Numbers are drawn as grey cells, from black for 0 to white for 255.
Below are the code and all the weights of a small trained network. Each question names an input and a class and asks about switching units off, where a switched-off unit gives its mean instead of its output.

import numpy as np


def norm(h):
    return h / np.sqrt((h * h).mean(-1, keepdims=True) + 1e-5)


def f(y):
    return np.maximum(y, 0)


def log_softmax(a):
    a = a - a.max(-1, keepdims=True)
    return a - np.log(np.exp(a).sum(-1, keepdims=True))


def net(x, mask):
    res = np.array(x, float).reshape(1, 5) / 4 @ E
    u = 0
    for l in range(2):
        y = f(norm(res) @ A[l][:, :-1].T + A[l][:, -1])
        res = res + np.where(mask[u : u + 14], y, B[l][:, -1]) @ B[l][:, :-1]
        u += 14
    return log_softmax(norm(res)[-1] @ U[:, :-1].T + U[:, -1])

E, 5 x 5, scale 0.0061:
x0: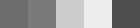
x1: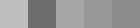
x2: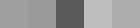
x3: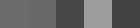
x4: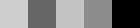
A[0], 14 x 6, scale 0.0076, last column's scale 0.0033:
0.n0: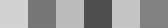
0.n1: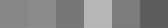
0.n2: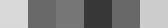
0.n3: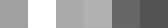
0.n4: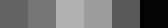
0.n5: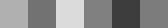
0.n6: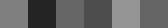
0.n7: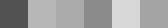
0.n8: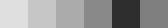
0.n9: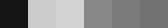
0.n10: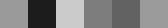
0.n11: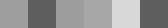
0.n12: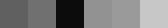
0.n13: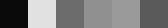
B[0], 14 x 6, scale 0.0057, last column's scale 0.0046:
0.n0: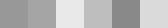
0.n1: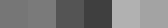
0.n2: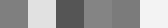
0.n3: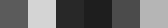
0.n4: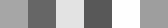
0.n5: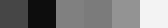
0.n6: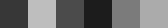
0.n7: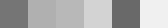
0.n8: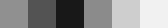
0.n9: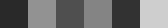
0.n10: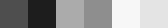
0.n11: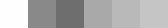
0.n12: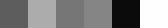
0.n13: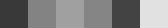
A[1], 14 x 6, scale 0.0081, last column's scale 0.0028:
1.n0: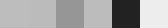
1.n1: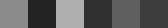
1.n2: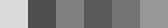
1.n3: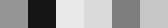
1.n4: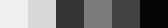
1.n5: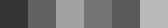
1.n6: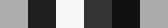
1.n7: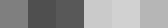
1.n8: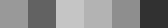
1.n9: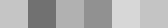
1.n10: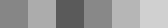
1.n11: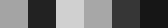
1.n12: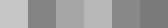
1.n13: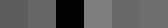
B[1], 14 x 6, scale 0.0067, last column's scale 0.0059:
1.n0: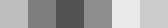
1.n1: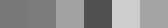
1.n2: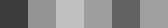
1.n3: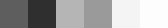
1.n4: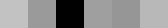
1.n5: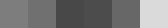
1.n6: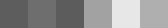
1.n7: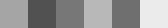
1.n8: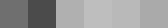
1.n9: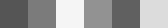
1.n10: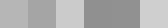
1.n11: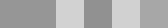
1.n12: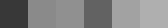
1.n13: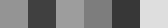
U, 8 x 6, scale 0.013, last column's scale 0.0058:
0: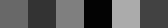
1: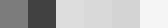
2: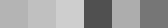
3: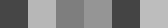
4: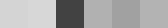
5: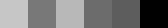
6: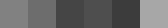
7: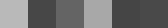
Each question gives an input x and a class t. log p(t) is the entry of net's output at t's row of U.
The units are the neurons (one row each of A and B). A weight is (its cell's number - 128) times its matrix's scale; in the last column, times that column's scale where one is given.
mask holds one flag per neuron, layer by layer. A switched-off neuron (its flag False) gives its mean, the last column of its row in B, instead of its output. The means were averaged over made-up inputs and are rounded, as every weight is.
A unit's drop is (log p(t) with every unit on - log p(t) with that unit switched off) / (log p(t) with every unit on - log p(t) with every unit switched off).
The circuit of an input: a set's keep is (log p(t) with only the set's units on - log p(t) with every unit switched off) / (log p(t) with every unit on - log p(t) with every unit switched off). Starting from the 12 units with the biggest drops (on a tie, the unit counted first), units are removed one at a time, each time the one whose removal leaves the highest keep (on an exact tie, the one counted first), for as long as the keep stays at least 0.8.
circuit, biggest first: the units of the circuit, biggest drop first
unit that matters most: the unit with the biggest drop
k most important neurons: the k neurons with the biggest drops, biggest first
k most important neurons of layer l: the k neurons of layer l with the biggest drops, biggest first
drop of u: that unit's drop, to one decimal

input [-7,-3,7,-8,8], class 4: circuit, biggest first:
[1.n4]
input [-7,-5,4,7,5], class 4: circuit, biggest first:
[0.n5; 0.n2]
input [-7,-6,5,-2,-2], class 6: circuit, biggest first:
[0.n12; 1.n13; 1.n3]
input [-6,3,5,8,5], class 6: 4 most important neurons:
[1.n13; 0.n0; 0.n7; 0.n11]
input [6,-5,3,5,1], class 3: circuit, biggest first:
[0.n3; 1.n3; 0.n10]
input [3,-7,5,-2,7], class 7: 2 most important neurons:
[0.n8; 0.n3]
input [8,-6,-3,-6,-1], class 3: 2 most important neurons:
[0.n9; 0.n3]
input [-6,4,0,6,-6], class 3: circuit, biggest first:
[0.n12; 1.n3]
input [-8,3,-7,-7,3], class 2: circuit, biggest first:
[0.n2; 0.n0]
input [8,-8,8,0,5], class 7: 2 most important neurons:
[0.n3; 0.n0]
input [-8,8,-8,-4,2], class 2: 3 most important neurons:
[0.n2; 0.n6; 1.n3]
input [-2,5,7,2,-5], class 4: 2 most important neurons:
[0.n12; 0.n10]
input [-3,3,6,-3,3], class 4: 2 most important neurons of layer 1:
[1.n4; 1.n3]
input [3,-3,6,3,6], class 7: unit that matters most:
0.n8
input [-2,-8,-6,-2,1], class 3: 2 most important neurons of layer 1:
[1.n3; 1.n0]
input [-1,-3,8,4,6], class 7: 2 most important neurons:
[1.n13; 0.n8]
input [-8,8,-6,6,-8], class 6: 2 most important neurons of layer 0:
[0.n12; 0.n10]
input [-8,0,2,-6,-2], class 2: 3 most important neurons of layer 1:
[1.n10; 1.n7; 1.n0]
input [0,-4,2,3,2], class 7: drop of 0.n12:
-0.1
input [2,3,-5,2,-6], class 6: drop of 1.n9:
0.1
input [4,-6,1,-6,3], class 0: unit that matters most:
0.n3
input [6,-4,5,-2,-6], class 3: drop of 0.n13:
0.2
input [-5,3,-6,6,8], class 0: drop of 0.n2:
0.4
